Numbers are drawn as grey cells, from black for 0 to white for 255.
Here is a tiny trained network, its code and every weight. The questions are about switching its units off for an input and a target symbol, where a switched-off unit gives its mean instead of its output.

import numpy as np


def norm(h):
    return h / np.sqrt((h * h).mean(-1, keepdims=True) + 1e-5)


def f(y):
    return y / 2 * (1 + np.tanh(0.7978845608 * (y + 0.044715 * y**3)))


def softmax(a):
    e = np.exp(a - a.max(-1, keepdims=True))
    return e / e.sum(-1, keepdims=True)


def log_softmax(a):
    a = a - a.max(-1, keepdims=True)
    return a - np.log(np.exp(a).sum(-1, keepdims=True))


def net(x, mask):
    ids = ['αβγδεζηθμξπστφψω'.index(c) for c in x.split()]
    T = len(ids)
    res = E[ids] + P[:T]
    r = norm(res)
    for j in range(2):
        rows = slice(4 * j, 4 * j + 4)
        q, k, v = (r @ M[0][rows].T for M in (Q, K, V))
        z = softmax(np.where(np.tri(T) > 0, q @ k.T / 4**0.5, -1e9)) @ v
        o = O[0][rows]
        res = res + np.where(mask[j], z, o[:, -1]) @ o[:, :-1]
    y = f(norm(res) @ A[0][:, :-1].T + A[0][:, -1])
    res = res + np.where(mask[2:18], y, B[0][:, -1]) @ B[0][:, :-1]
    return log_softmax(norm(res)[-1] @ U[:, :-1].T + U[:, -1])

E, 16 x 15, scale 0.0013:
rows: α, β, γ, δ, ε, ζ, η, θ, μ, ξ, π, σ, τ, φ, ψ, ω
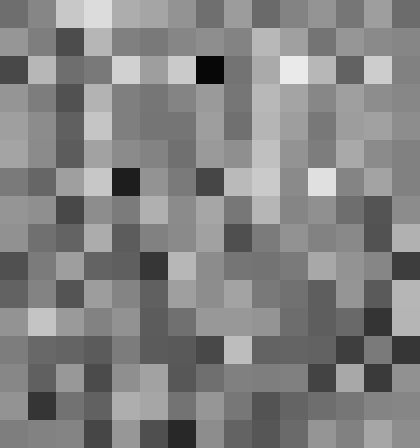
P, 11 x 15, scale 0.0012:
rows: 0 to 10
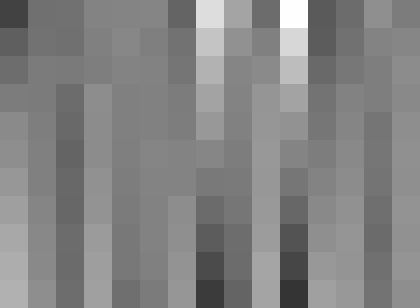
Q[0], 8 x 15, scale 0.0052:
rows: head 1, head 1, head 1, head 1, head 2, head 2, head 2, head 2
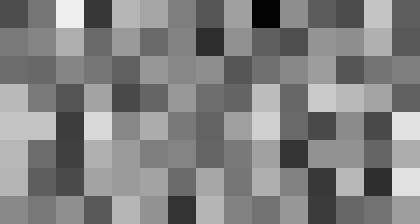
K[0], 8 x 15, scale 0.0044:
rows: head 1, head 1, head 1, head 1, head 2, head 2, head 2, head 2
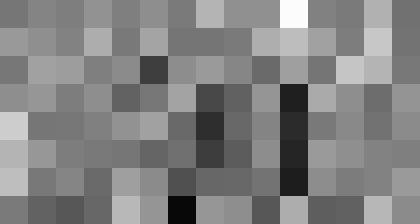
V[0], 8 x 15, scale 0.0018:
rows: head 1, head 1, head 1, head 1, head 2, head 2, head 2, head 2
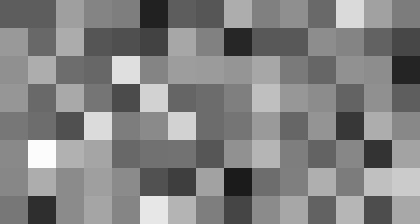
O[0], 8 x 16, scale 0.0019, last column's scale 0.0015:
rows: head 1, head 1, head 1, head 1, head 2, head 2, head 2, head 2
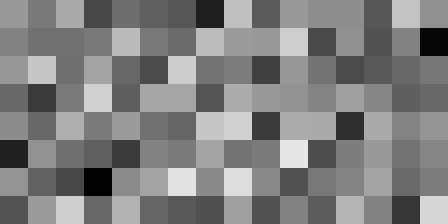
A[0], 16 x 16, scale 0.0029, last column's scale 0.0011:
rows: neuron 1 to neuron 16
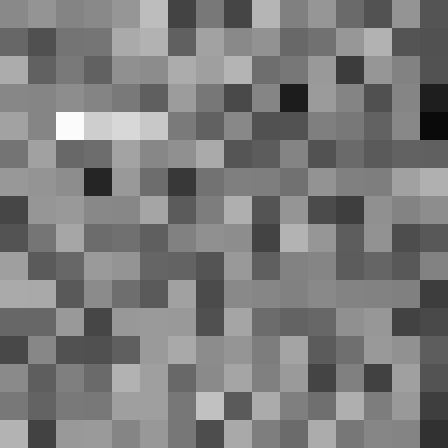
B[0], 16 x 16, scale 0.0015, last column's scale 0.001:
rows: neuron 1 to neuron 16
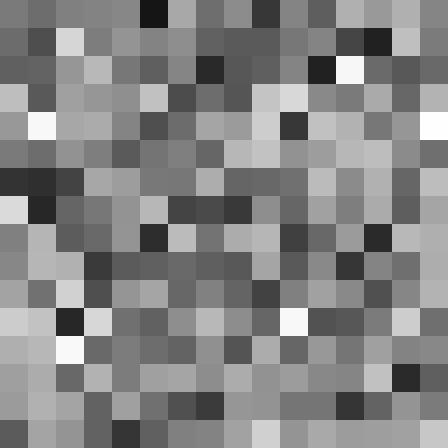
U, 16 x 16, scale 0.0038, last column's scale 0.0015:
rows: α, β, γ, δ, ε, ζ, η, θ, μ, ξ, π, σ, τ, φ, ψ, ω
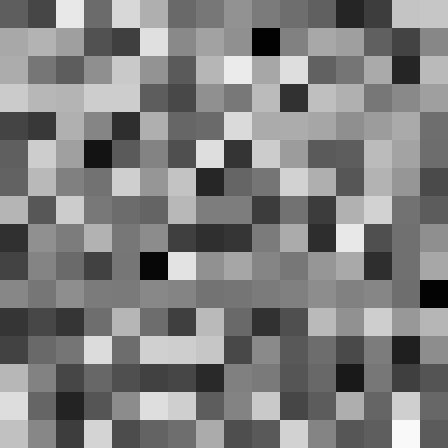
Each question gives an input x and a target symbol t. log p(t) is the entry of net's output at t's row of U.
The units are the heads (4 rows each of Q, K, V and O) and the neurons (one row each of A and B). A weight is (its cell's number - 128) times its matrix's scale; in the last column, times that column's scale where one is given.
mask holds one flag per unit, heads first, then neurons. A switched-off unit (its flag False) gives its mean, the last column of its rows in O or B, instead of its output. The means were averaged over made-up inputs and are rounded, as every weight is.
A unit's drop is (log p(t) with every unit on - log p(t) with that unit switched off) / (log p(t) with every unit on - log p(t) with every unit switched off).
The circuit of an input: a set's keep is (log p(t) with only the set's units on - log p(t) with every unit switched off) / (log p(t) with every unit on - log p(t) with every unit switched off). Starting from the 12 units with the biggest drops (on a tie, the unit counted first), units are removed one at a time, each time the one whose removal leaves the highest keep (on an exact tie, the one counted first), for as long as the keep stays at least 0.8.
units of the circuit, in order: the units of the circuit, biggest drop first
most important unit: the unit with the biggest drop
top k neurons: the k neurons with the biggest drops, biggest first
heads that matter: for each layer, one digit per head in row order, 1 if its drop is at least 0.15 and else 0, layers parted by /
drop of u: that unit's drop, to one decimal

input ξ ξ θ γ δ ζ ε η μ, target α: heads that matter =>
11
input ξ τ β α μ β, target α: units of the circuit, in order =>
(neuron 2; head 1; head 2)
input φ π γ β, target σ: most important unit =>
head 1
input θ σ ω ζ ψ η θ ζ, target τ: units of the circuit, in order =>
(head 1; head 2; neuron 5; neuron 2)
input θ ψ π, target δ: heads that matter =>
01
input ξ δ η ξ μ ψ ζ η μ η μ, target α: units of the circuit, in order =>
(head 1; head 2; neuron 2)
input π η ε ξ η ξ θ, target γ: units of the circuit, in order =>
(head 1; neuron 14; head 2)
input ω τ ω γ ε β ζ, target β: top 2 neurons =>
(neuron 11; neuron 5)
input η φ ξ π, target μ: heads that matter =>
01
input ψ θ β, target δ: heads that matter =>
01
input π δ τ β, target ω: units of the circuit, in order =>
(head 2; neuron 5; head 1)
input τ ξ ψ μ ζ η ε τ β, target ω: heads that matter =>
01
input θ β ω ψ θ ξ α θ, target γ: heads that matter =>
11
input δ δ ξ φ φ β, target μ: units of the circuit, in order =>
(head 2)
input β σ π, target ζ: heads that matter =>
01
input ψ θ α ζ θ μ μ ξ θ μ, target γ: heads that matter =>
11
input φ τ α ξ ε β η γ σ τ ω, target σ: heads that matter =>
00
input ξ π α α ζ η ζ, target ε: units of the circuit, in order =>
(head 1; head 2; neuron 2)
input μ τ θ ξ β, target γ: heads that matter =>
10
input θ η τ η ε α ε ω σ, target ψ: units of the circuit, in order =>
(head 2)
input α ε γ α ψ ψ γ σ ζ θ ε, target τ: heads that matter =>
11
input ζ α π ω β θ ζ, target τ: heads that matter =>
10
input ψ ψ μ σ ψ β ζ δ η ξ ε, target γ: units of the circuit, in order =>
(head 1; head 2; neuron 14)
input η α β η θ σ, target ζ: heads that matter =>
01
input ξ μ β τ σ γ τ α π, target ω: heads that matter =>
01
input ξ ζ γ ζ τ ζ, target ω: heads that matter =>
01
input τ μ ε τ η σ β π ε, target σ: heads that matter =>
11
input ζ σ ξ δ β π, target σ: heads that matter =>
10
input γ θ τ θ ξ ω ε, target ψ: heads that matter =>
01
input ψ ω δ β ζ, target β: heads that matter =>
10
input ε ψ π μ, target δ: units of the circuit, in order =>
(head 2)
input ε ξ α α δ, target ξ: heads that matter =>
11
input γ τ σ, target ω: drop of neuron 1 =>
0.1
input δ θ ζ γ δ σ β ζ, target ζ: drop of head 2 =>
1.0
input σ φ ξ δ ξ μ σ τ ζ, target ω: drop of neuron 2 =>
0.0
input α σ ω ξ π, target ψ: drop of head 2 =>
1.7
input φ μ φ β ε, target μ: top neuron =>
(neuron 5)
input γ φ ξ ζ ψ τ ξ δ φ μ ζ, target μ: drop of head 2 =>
0.9
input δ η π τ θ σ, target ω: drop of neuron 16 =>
0.2
